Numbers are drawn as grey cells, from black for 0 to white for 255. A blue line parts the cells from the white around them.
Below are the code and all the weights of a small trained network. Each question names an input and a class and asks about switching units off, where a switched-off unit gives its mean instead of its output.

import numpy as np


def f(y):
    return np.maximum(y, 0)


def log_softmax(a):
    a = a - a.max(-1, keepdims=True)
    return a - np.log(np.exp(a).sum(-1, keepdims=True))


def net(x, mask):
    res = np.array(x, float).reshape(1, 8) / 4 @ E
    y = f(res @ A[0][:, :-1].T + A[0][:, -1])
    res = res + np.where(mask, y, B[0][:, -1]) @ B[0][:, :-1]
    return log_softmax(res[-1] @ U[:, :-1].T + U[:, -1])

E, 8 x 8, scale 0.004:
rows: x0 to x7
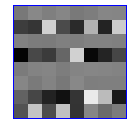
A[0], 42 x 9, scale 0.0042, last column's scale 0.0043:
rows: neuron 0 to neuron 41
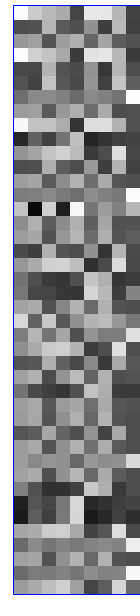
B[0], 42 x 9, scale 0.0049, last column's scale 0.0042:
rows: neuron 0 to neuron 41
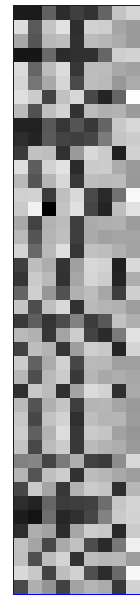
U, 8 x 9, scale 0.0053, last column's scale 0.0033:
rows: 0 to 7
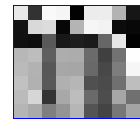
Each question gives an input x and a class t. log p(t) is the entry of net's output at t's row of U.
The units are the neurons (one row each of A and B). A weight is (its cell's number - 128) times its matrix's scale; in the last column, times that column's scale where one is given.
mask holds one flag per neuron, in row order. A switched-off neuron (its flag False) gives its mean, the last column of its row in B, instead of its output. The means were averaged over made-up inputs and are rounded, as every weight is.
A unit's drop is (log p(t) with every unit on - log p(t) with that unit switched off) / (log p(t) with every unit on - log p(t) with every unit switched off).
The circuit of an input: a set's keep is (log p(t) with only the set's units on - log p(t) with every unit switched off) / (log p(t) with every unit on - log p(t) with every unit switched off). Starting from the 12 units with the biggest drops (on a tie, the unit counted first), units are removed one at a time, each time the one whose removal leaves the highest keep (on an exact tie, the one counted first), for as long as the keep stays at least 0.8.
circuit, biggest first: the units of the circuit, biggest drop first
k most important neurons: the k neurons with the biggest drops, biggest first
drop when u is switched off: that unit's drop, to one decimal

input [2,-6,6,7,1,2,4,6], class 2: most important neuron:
(neuron 36)
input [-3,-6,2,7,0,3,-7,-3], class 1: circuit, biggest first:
(neuron 18; neuron 10; neuron 24)
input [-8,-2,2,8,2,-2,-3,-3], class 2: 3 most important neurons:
(neuron 36; neuron 35; neuron 9)
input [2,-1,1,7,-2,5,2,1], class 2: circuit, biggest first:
(neuron 36; neuron 35)
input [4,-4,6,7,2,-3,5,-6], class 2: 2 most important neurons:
(neuron 36; neuron 35)
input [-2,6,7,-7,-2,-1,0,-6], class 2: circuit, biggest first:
(neuron 3; neuron 8)
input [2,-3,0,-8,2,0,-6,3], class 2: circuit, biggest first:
(neuron 3; neuron 0)
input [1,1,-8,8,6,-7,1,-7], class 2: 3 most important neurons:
(neuron 36; neuron 35; neuron 9)
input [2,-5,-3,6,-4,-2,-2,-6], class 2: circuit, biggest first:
(neuron 36; neuron 35)
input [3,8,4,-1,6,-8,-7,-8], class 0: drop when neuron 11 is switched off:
0.2
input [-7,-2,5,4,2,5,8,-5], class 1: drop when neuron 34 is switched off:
0.3
